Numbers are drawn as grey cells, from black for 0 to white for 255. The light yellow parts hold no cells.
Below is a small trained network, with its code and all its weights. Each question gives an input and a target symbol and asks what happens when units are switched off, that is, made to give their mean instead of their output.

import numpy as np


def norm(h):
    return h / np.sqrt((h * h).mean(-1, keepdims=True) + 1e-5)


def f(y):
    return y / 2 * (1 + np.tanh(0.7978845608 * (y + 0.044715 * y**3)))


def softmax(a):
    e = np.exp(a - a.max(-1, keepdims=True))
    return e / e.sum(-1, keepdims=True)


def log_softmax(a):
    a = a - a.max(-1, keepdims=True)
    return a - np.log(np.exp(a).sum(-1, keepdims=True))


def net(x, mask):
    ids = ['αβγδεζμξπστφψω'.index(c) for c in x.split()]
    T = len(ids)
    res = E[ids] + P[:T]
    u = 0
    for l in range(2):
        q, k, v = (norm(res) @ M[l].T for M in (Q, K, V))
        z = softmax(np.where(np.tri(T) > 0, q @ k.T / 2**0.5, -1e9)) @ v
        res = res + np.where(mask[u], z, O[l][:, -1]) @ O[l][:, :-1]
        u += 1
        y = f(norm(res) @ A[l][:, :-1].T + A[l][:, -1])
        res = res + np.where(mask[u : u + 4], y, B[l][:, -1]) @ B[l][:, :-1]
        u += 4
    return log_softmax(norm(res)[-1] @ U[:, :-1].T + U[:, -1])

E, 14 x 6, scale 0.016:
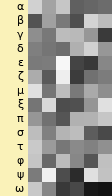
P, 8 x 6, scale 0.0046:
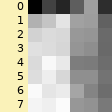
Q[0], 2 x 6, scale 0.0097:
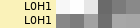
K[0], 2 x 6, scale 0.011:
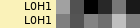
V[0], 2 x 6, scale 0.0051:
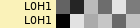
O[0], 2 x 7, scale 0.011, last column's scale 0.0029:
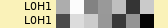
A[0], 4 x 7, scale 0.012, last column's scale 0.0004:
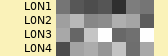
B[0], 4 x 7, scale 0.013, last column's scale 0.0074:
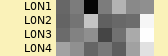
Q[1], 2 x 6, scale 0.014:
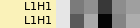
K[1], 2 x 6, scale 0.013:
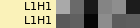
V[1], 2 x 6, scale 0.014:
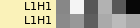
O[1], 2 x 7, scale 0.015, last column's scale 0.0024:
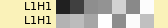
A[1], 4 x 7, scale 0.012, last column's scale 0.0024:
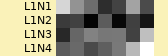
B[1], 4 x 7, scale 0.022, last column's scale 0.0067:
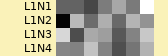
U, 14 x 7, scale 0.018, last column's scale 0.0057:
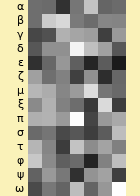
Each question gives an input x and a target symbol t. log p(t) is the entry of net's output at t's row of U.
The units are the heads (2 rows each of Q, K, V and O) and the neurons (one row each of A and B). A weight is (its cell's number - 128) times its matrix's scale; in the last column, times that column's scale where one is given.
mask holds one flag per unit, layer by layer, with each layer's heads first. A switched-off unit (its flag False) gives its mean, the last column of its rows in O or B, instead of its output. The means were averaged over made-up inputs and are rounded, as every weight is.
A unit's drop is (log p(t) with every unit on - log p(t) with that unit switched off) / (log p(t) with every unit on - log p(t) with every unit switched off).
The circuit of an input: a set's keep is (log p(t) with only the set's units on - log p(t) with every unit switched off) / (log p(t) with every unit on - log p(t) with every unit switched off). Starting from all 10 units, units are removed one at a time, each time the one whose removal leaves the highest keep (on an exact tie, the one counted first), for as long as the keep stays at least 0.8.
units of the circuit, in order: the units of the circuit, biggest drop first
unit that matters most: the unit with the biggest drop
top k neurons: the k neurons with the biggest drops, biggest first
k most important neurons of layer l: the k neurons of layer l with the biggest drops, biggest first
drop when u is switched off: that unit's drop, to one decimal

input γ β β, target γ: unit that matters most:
L1H1
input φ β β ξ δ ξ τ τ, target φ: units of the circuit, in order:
(L1H1; L0N2)
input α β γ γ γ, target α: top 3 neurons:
(L0N2; L1N1; L0N3)
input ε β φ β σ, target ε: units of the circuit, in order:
(L1H1; L1N2)
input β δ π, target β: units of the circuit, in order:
(L0H1; L0N2)
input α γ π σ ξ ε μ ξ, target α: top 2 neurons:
(L1N1; L0N2)
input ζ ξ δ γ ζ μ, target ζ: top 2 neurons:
(L0N2; L0N1)
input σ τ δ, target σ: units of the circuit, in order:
(L1H1; L0N3)
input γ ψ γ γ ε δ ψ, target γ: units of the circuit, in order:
(L1H1; L0H1)
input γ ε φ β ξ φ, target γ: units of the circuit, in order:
(L0H1; L1H1)
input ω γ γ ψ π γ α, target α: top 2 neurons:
(L0N1; L1N1)
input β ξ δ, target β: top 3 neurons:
(L0N3; L0N2; L1N1)
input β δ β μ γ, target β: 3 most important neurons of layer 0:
(L0N3; L0N4; L0N2)
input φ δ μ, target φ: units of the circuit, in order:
(L1H1)
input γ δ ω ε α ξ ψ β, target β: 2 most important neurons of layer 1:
(L1N4; L1N1)
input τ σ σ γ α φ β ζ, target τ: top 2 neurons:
(L0N2; L1N1)
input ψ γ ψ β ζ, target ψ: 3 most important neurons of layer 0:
(L0N2; L0N3; L0N4)
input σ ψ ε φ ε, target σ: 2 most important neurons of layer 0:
(L0N3; L0N2)
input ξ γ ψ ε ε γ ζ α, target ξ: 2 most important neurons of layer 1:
(L1N1; L1N3)
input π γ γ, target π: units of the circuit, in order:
(L1H1)
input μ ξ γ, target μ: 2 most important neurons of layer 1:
(L1N3; L1N4)
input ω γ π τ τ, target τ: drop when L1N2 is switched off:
-0.1
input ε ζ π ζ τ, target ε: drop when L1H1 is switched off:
0.6
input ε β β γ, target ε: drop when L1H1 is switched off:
0.8
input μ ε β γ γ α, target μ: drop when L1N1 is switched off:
0.0
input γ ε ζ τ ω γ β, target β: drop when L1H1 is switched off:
0.1
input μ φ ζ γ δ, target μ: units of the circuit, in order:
(L0H1)
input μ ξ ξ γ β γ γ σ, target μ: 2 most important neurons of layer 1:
(L1N3; L1N4)
